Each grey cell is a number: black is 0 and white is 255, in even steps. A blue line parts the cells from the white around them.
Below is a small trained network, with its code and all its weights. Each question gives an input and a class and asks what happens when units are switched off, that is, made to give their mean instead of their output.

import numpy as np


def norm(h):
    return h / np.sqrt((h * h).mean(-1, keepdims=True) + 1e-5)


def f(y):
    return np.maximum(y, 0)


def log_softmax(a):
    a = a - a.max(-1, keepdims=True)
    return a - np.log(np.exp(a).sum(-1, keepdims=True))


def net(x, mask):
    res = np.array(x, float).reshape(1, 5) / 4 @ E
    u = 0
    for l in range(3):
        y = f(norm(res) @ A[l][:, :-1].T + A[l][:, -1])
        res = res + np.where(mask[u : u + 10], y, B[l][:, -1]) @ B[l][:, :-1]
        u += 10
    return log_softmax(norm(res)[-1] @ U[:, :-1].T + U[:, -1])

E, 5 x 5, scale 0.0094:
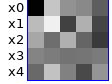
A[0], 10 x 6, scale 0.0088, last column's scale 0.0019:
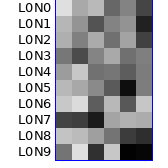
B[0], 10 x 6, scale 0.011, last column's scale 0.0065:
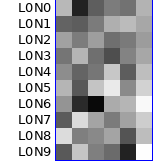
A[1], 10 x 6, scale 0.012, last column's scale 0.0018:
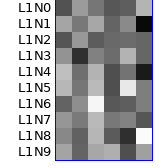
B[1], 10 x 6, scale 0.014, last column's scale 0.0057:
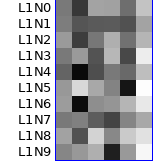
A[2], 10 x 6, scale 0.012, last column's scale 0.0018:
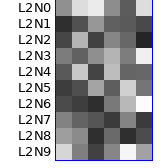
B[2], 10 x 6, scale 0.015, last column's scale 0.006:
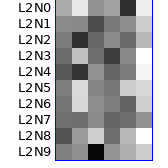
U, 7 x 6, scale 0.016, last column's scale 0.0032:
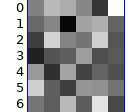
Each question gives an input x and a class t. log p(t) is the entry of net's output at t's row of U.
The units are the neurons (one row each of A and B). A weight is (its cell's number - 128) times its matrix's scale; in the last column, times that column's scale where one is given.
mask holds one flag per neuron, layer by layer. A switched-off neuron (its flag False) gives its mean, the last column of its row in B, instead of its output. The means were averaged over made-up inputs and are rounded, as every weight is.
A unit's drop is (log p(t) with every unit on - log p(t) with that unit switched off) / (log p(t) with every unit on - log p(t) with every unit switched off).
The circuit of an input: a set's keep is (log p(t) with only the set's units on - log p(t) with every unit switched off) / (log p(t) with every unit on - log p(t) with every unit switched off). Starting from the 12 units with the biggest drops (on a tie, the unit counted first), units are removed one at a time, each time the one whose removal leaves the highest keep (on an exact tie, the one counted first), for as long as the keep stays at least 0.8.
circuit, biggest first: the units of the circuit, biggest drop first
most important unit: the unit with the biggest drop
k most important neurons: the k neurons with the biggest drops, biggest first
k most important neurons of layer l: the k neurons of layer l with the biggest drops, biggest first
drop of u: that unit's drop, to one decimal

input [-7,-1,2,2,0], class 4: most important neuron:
L1N4
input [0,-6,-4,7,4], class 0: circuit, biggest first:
L1N5, L0N6
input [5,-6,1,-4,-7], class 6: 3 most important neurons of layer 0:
L0N6, L0N1, L0N3
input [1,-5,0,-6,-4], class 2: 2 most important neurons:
L0N6, L1N6
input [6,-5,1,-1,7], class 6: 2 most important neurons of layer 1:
L1N6, L1N0
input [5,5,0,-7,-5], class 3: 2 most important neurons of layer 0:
L0N6, L0N2
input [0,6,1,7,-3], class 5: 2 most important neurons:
L0N6, L1N5
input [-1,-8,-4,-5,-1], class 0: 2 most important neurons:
L1N5, L0N9
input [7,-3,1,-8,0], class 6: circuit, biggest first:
L0N6, L1N6
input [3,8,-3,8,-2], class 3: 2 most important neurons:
L0N9, L0N6
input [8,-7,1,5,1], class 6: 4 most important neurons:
L0N6, L1N6, L1N0, L2N0
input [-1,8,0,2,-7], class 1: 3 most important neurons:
L0N6, L1N5, L2N9
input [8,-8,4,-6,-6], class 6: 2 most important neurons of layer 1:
L1N6, L1N8
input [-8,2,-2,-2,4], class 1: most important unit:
L2N9
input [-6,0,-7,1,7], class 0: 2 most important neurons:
L1N5, L0N6
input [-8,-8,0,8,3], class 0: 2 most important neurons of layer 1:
L1N5, L1N3
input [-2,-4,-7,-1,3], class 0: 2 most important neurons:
L1N5, L0N9
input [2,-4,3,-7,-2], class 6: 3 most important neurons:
L0N6, L1N6, L2N5
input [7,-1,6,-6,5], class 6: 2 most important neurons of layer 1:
L1N6, L1N5
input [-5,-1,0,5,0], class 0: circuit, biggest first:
L0N6
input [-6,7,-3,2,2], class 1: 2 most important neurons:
L2N9, L0N6
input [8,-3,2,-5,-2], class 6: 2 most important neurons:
L0N6, L1N6
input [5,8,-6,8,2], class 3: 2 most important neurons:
L0N9, L2N4
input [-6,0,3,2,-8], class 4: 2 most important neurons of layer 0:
L0N6, L0N4
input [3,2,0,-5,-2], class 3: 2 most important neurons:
L0N6, L1N5
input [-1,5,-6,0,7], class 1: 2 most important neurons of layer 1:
L1N5, L1N3
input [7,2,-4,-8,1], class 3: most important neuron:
L1N5
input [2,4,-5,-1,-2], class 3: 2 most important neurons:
L0N9, L2N4
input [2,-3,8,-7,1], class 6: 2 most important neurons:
L1N8, L2N5
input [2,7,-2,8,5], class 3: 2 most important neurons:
L0N9, L0N6
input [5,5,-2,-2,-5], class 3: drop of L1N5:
0.2
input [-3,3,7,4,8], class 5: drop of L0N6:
0.1
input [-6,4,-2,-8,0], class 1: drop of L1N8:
0.0
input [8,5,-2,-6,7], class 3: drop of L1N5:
0.2
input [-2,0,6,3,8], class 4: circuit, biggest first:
L1N4
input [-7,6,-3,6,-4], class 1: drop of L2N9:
0.2
